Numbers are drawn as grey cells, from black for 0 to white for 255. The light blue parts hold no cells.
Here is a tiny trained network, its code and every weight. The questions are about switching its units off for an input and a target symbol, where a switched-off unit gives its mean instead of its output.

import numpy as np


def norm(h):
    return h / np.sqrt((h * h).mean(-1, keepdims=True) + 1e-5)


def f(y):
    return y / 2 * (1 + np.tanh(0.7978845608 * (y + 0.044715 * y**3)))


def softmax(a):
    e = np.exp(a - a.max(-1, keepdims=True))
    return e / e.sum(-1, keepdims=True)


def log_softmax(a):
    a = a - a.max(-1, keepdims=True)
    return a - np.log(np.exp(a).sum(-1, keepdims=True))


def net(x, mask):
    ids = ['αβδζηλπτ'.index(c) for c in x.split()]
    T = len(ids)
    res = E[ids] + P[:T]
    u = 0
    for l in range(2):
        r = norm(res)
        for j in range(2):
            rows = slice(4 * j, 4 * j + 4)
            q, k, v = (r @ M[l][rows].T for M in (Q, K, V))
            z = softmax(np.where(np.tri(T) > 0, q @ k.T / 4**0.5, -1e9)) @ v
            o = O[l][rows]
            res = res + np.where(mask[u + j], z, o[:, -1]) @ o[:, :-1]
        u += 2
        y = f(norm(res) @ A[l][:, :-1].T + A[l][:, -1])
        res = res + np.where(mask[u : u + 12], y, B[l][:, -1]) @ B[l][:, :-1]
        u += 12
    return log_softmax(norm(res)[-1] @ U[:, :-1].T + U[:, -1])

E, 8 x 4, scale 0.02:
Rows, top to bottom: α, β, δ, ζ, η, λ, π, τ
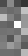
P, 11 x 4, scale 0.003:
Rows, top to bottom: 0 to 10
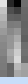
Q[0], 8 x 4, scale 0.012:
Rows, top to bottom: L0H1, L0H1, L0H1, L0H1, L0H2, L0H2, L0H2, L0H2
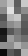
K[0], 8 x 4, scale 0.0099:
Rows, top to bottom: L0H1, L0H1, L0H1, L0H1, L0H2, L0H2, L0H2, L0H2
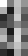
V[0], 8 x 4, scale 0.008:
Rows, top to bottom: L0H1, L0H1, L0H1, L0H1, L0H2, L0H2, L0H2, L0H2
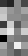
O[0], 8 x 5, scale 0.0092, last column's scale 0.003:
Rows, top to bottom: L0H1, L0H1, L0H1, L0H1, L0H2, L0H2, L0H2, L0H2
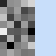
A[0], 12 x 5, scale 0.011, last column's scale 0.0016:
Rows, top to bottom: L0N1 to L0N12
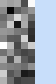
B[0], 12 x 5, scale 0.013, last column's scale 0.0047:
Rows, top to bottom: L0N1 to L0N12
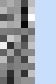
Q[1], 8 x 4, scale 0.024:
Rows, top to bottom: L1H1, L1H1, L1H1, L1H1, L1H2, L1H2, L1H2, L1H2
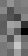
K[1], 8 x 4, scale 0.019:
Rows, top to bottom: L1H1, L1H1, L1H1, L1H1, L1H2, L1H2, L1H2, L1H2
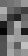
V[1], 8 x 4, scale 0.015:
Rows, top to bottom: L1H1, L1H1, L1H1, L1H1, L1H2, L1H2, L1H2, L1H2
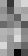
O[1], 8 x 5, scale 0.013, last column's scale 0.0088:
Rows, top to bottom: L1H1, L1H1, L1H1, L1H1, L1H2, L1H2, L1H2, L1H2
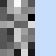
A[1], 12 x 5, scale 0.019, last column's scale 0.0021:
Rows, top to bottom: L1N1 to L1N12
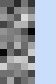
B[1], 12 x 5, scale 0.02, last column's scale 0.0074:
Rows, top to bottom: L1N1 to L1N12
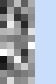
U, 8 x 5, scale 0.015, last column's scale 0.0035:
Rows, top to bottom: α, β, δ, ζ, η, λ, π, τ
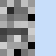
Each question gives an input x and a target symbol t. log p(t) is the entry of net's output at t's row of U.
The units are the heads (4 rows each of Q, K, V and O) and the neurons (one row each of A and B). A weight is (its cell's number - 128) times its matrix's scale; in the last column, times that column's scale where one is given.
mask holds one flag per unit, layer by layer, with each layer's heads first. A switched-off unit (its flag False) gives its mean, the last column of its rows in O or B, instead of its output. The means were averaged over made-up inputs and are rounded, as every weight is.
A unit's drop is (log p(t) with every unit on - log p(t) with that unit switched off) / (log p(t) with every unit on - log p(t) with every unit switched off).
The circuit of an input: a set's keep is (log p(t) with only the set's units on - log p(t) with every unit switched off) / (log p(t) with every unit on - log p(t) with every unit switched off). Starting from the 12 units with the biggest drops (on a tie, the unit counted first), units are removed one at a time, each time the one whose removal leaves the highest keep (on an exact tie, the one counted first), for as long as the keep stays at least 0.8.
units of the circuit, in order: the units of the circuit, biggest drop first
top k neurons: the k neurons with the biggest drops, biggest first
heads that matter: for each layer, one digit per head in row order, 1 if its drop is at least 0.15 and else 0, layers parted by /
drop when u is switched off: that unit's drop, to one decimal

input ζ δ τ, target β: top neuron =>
L0N2
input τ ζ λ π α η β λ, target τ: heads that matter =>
10 / 01
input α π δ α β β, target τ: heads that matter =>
01 / 11
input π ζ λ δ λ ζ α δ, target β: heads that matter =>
00 / 00
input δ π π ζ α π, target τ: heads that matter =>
11 / 01
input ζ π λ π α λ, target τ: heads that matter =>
00 / 01
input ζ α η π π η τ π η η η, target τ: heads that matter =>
11 / 01
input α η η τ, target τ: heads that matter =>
00 / 11
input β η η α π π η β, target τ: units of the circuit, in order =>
L1H2; L0H1
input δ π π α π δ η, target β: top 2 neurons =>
L0N7; L0N11
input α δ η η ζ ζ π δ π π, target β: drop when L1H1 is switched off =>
-0.1
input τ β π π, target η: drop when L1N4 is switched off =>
0.0
